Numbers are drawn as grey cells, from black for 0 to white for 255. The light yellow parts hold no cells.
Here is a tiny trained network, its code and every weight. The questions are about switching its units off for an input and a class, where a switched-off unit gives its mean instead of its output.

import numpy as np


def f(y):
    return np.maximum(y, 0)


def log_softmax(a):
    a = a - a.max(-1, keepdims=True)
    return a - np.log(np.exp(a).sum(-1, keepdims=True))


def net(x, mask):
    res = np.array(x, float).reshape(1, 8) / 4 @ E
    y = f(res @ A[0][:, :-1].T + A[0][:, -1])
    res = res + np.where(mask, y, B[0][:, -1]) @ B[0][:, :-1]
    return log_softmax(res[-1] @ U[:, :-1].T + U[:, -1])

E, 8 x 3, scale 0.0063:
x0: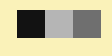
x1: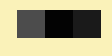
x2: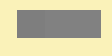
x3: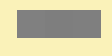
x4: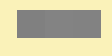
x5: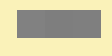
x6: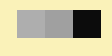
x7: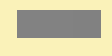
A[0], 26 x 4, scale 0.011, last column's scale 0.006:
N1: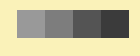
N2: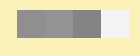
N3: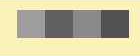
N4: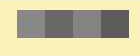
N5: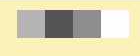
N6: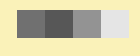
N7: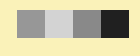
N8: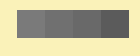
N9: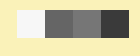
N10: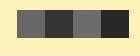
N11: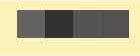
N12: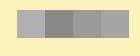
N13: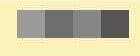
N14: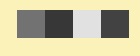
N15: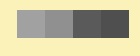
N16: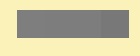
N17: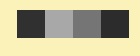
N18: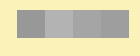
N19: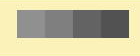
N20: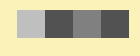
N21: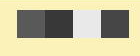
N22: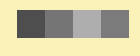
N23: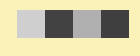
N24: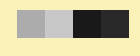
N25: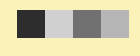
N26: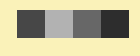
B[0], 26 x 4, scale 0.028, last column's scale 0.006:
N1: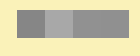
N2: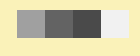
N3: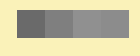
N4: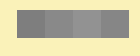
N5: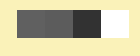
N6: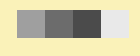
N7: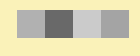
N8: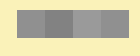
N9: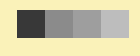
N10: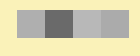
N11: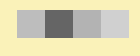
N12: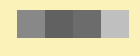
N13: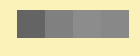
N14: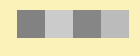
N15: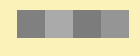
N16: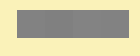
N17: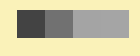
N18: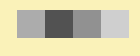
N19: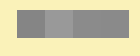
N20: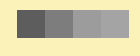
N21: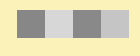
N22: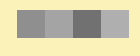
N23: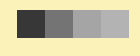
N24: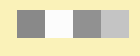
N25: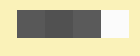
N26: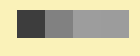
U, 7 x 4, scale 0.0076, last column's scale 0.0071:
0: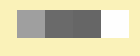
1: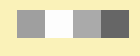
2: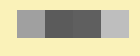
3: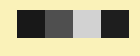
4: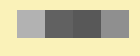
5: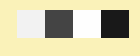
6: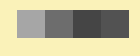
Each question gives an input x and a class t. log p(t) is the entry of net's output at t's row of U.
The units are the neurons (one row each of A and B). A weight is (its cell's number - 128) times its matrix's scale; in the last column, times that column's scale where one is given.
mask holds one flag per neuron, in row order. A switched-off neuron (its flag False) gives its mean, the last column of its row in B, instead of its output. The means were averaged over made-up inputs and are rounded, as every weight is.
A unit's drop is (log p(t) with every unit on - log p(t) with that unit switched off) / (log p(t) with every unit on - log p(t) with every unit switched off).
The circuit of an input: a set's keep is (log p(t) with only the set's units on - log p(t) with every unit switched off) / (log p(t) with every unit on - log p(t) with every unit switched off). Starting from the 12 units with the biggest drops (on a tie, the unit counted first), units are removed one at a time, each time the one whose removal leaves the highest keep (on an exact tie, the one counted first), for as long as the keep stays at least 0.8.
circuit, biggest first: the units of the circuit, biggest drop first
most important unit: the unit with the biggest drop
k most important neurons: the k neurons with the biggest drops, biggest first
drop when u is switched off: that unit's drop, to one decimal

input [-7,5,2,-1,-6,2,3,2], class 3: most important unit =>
N9
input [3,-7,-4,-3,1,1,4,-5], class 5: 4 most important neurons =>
(N7 N5 N18 N6)
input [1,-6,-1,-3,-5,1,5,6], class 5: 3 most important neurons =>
(N7 N18 N5)
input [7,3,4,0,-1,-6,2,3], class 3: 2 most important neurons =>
(N17 N26)
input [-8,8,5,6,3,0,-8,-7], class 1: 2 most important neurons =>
(N21 N14)
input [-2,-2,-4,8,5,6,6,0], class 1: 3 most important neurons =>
(N24 N25 N6)
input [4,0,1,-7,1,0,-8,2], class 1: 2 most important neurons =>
(N21 N14)
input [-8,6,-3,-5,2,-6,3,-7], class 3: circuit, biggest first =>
(N9 N23)
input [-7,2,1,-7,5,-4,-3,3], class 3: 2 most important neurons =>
(N23 N9)
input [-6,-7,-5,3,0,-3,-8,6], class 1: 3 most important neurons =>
(N21 N14 N25)
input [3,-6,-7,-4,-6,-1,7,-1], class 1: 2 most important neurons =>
(N24 N5)
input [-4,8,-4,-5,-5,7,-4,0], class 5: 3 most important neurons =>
(N11 N10 N25)
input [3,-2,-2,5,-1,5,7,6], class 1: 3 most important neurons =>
(N24 N5 N6)
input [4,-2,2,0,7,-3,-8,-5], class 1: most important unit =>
N21
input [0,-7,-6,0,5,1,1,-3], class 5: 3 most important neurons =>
(N7 N18 N6)
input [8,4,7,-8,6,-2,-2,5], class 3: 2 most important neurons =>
(N17 N26)
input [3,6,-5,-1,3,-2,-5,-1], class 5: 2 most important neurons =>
(N11 N10)
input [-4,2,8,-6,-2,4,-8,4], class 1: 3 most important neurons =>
(N21 N14 N25)
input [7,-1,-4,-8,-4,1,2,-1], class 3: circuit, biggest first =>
(N17 N26)
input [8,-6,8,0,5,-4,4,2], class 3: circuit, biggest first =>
(N26 N17)
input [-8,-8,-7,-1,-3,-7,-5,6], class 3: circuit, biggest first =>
(N23)
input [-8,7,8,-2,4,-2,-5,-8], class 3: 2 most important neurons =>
(N23 N20)
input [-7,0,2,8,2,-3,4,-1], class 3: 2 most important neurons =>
(N9 N23)
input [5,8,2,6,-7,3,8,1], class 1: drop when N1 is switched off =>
0.1
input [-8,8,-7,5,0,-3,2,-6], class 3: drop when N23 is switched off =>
0.3
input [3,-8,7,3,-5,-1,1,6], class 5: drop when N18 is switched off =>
0.3
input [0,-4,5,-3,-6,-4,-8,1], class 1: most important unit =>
N21
